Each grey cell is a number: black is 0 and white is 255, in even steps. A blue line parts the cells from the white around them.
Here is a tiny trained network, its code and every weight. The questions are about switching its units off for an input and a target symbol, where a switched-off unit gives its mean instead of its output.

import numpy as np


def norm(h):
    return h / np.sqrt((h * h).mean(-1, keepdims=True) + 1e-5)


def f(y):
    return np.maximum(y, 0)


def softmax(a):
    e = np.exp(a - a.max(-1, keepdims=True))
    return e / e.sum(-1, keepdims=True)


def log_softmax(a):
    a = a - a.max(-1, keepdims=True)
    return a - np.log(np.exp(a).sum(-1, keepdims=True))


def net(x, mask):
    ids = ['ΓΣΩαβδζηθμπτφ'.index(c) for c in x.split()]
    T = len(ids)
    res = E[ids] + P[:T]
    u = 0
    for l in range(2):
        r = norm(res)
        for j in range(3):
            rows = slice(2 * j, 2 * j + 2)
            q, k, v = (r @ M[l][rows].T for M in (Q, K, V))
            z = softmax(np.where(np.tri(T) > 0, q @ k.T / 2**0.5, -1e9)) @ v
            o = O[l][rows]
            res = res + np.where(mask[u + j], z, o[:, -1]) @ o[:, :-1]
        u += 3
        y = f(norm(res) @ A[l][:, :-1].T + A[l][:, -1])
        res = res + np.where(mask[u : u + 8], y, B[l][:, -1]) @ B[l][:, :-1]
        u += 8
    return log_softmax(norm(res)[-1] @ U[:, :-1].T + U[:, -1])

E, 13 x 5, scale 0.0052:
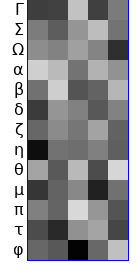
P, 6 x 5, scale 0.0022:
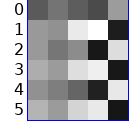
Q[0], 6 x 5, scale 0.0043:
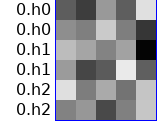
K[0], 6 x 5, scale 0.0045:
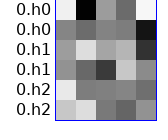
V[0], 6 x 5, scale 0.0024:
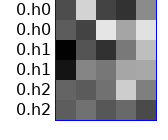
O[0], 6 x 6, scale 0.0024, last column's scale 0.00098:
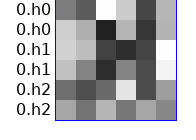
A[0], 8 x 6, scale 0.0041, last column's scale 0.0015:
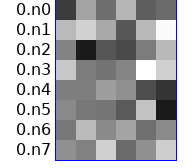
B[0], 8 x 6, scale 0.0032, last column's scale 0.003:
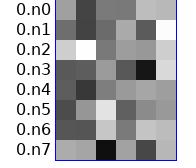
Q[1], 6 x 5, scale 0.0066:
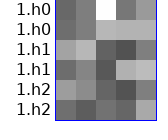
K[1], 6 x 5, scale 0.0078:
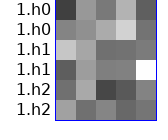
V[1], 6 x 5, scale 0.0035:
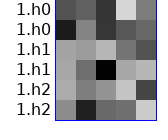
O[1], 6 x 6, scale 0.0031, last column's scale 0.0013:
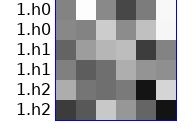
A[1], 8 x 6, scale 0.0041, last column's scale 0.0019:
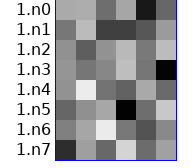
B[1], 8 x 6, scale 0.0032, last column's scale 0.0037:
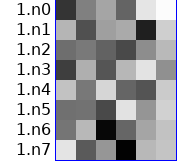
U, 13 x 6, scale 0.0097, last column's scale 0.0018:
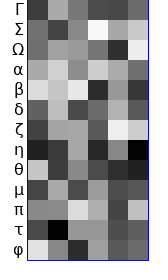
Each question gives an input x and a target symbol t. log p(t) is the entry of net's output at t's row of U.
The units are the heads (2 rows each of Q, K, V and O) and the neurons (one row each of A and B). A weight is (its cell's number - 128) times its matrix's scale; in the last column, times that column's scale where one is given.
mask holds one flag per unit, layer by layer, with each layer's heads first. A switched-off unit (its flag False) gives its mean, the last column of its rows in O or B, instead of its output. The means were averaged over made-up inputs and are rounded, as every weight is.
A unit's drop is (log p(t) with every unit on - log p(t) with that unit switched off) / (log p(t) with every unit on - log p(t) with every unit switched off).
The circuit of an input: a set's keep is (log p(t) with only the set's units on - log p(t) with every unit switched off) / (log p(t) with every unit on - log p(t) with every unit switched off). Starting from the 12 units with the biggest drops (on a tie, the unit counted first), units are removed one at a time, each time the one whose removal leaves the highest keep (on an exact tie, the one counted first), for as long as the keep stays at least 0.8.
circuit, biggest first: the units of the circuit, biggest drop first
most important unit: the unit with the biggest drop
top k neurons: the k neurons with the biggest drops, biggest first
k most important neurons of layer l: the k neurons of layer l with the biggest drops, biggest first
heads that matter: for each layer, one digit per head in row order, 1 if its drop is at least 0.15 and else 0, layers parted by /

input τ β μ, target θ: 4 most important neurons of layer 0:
0.n2, 0.n6, 0.n7, 0.n4
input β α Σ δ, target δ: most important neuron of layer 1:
1.n6
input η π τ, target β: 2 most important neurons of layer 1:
1.n5, 1.n0
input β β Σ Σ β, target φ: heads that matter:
100 / 100
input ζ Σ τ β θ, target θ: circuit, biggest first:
0.n3, 1.n0, 0.n7, 0.n1
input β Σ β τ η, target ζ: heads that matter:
000 / 101
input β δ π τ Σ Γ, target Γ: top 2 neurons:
1.n6, 1.n0
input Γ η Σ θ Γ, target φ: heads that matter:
100 / 000
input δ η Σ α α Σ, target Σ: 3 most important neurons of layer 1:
1.n3, 1.n4, 1.n1
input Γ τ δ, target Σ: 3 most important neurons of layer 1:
1.n5, 1.n7, 1.n0
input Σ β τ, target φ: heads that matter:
100 / 010
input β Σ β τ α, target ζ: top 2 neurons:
0.n3, 1.n0
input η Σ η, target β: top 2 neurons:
0.n2, 1.n4
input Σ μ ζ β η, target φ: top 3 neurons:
1.n0, 1.n5, 1.n1
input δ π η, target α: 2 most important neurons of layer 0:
0.n2, 0.n3
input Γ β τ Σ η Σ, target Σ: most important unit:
1.n3
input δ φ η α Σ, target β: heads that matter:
110 / 001
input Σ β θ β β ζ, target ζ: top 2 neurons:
0.n1, 1.n7
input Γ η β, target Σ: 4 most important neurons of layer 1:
1.n5, 1.n7, 1.n0, 1.n6
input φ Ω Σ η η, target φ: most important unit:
1.n0
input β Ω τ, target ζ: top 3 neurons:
0.n2, 1.n0, 0.n3
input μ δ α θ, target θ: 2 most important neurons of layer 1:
1.n5, 1.n6
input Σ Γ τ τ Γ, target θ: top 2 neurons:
0.n2, 1.n1
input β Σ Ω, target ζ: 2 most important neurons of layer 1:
1.n0, 1.n4
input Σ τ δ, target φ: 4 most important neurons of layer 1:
1.n0, 1.n5, 1.n1, 1.n7
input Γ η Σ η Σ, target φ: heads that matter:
110 / 000
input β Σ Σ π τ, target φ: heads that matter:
100 / 000
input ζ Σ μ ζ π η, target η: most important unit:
1.n7
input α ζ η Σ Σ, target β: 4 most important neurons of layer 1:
1.n5, 1.n0, 1.n1, 1.n3
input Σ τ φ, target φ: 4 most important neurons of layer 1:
1.n0, 1.n1, 1.n7, 1.n2
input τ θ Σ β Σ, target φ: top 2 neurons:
0.n2, 1.n4
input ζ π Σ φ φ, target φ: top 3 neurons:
1.n0, 0.n2, 1.n1
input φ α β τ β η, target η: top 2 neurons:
1.n7, 1.n1
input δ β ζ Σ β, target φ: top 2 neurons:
1.n0, 1.n5
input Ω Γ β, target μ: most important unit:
0.n3
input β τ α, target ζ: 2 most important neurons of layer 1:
1.n0, 1.n1
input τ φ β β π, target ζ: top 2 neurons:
1.n0, 1.n1
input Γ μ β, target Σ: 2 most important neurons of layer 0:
0.n1, 0.n2
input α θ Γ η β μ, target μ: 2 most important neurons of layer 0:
0.n1, 0.n3
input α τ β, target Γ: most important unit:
0.n3
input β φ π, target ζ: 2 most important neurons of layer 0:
0.n7, 0.n3
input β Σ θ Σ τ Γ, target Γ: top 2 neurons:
1.n6, 0.n1
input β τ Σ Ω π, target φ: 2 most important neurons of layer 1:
1.n4, 1.n7
